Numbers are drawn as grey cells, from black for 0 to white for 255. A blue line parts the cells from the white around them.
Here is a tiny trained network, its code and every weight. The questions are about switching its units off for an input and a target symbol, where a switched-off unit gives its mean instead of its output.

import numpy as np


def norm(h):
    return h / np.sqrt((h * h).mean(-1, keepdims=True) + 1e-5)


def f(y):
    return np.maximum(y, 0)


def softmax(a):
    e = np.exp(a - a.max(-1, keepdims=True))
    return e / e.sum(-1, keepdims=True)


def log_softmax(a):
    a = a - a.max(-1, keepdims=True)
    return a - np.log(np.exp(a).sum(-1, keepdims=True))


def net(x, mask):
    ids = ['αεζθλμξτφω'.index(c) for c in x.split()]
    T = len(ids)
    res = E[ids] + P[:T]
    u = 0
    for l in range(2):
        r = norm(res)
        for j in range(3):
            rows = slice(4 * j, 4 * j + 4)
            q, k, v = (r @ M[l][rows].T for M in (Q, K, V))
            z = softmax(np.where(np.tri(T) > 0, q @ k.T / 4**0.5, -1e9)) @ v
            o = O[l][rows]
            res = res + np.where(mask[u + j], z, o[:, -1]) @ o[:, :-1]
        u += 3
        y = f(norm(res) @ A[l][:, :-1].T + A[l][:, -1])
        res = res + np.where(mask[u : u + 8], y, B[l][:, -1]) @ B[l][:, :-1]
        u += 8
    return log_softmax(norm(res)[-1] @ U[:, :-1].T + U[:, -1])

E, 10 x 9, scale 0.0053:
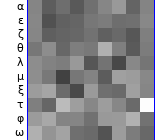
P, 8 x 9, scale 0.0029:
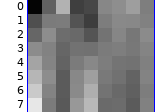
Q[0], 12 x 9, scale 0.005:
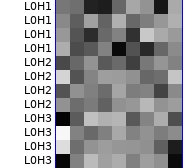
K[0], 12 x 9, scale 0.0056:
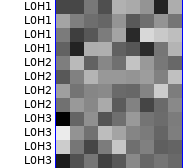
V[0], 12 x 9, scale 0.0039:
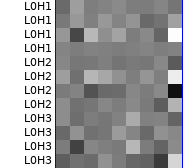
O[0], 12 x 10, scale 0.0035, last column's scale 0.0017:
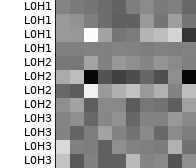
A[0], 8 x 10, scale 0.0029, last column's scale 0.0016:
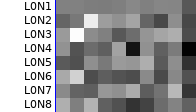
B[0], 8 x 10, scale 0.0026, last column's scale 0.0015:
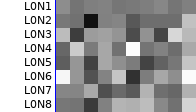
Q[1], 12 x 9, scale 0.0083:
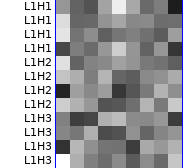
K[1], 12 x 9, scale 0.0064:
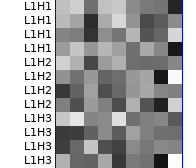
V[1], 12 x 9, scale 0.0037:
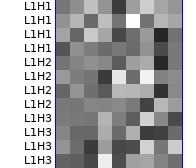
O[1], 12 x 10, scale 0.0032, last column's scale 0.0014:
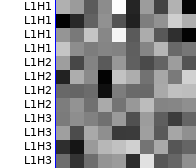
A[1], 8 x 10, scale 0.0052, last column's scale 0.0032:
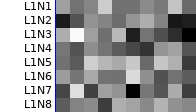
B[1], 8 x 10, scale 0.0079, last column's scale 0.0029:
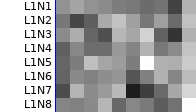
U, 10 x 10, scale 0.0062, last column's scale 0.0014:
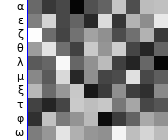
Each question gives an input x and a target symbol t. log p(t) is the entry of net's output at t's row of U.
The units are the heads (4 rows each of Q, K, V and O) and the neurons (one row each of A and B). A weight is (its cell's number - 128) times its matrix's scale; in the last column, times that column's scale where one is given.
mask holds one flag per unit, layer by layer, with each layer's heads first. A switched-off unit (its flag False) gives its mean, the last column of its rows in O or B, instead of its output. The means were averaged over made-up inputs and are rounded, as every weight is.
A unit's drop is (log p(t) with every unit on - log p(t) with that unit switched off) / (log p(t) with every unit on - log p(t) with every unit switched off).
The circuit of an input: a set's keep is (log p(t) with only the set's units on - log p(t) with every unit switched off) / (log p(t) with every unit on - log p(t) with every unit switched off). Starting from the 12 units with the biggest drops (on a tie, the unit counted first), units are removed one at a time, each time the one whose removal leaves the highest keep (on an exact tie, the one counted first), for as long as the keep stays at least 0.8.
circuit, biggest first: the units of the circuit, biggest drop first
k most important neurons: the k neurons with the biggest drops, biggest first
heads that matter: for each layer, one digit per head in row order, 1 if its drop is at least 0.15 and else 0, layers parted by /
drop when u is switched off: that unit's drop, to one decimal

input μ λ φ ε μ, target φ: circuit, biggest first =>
[L0H3 L1N7]
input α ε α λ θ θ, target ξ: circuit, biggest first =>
[L1H3 L1H2]
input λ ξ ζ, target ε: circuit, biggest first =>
[L1H3 L1H1]
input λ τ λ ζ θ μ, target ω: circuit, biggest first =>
[L0H1 L1H3 L1N5]
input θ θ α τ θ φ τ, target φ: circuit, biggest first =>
[L0H2 L1N7]
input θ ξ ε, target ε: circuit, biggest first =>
[L1H3]
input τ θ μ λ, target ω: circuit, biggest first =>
[L0H1 L1N5]
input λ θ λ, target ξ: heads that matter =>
000 / 010
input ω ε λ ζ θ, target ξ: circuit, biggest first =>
[L1H2 L1H3]
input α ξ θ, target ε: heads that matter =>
000 / 001
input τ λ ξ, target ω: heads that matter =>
010 / 001
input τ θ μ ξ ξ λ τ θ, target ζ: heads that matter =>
110 / 001
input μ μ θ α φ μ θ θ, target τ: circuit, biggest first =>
[L1H1 L1N2]
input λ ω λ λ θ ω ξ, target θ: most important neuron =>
[L1N3]
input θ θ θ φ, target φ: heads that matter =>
000 / 100
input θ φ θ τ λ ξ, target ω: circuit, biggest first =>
[L1H3 L1N5 L0H1]
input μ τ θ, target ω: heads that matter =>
110 / 001
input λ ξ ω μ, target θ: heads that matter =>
000 / 100
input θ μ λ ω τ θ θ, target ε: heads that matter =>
010 / 100
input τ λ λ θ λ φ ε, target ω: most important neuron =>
[L1N5]
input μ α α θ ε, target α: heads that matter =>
000 / 001
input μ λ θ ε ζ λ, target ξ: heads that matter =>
000 / 011
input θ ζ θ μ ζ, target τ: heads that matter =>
000 / 000
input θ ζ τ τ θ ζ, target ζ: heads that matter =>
110 / 001
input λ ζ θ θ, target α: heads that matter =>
001 / 001
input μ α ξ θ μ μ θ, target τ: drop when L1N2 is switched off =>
0.3
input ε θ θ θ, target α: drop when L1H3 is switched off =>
0.1
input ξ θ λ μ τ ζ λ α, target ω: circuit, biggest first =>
[L0H1]
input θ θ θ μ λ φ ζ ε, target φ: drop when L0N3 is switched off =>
0.0
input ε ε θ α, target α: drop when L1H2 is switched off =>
0.1
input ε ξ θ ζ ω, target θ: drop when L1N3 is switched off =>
0.1
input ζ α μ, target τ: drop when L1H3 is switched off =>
0.1
